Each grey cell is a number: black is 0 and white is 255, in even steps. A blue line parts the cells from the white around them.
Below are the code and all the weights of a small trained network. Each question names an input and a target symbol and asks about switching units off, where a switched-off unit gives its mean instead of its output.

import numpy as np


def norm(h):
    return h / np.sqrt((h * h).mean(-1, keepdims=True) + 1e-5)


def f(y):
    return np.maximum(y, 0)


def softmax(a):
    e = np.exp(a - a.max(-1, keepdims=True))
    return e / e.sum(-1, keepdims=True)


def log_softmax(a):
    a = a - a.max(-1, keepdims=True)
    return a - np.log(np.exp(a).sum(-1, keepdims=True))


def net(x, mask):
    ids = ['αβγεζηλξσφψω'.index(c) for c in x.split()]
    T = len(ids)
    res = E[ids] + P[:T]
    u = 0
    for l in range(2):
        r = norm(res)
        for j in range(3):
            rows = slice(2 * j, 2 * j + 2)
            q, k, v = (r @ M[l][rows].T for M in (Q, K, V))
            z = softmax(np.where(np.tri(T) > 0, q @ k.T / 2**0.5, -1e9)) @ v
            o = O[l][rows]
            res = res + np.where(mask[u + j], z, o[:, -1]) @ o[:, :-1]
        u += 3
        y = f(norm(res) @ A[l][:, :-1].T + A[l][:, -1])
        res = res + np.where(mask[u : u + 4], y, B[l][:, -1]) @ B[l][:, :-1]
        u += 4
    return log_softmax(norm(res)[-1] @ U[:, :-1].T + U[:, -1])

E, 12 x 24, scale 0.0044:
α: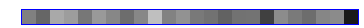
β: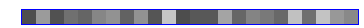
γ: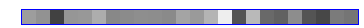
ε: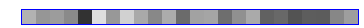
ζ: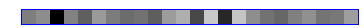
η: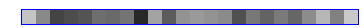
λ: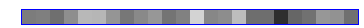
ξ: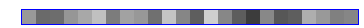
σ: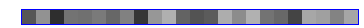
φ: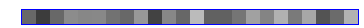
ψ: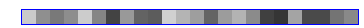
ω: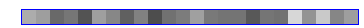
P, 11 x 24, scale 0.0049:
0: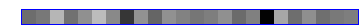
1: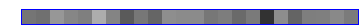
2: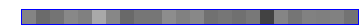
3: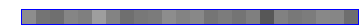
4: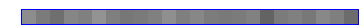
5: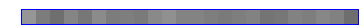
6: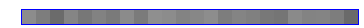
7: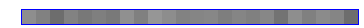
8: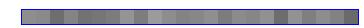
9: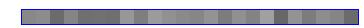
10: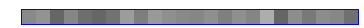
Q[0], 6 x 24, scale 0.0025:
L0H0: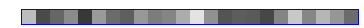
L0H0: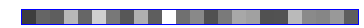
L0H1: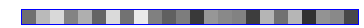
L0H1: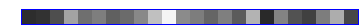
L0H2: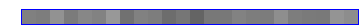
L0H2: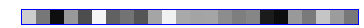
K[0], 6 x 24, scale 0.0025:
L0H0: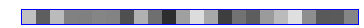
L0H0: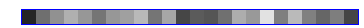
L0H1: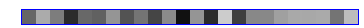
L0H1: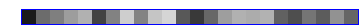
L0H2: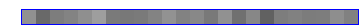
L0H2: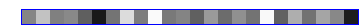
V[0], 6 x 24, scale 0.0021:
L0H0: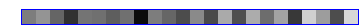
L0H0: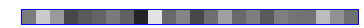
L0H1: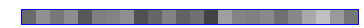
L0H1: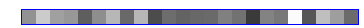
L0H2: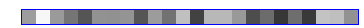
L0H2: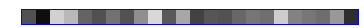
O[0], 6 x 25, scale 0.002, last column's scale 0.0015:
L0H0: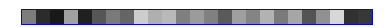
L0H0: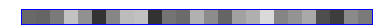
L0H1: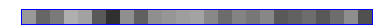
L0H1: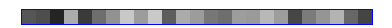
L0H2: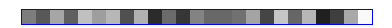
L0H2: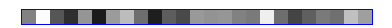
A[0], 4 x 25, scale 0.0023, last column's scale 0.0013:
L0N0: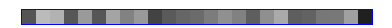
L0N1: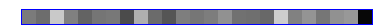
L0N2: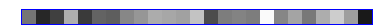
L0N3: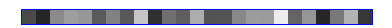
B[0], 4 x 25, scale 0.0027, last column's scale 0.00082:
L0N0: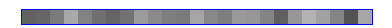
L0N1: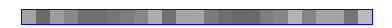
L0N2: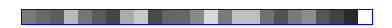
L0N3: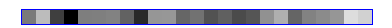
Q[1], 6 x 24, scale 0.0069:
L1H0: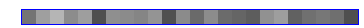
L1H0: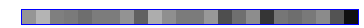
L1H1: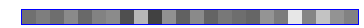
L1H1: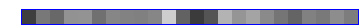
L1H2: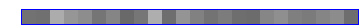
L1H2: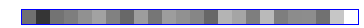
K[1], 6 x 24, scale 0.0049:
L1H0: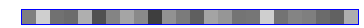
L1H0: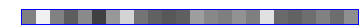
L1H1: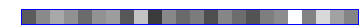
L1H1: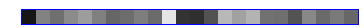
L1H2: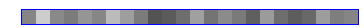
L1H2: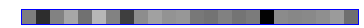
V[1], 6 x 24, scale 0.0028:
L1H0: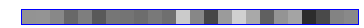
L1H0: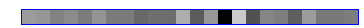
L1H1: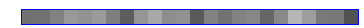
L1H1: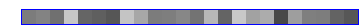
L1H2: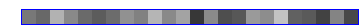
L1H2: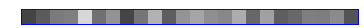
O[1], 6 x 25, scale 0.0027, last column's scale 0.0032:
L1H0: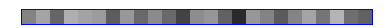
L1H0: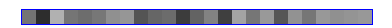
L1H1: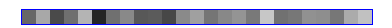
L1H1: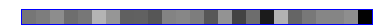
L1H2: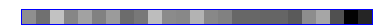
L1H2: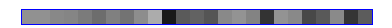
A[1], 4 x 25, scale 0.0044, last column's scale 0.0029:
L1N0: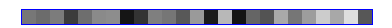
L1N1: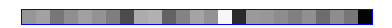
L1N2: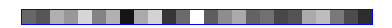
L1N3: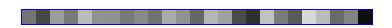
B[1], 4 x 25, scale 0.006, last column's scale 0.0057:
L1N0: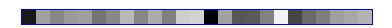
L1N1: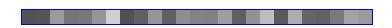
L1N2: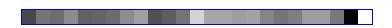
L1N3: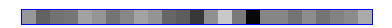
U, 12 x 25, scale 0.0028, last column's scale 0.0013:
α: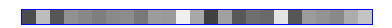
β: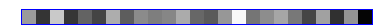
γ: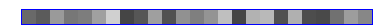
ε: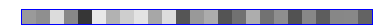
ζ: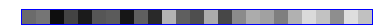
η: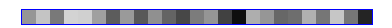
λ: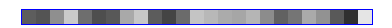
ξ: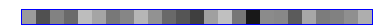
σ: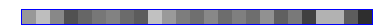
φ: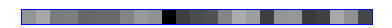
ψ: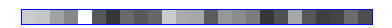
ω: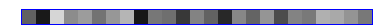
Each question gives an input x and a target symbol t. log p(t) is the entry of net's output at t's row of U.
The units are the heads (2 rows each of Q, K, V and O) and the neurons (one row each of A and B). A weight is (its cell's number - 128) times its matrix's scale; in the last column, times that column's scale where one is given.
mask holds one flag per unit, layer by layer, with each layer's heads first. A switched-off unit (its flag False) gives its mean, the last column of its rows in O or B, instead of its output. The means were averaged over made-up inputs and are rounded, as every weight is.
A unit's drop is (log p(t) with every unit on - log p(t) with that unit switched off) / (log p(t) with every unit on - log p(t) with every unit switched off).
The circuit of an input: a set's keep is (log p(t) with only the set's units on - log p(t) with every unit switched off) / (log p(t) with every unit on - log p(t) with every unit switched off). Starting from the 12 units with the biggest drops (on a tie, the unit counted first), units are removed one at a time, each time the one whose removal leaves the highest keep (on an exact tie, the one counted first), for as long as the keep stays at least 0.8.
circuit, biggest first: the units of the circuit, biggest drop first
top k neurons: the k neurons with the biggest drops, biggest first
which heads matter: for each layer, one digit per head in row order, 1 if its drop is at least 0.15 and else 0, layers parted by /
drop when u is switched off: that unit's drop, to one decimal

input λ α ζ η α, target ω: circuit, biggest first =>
L1H0, L0H2, L1N2, L1H2
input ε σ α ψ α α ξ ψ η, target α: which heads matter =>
000 / 010
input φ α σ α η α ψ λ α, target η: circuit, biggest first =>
L1H0, L0H2, L1N2
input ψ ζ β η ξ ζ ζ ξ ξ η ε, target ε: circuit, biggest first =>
L1N2, L0H2
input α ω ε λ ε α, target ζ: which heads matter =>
001 / 001
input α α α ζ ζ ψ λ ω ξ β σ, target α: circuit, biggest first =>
L1H1, L1N0
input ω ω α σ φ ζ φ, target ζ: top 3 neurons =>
L0N2, L1N2, L0N3
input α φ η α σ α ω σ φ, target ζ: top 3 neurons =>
L0N2, L0N3, L1N2
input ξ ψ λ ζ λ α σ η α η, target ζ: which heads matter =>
100 / 000
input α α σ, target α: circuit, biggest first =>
L1N0
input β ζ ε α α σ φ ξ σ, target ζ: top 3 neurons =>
L0N2, L1N2, L1N0
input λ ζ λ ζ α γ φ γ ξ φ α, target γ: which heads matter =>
101 / 100
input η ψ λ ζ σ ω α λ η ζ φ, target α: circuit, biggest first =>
L0N3, L1N0
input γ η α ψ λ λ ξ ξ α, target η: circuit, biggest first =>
L0H2, L1H0, L1N2, L1H2
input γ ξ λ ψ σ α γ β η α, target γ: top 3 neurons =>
L1N1, L1N2, L1N0
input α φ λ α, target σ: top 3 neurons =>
L1N2, L1N0, L1N3
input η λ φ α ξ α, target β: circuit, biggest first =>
L1H0, L0H2, L1N2
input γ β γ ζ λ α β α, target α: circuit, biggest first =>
L1H2, L1N2, L1H0
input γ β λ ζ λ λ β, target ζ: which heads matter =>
010 / 000
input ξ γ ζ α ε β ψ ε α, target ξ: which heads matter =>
000 / 001
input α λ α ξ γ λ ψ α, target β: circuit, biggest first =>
L0H2, L1H0, L1N2, L1H2
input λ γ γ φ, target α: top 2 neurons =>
L1N0, L0N3
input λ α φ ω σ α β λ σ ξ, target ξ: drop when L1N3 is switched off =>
0.3
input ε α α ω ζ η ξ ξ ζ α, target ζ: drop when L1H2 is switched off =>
0.9
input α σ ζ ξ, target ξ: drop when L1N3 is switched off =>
0.4
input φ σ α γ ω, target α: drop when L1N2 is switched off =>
0.1
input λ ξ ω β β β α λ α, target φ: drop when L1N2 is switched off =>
0.3
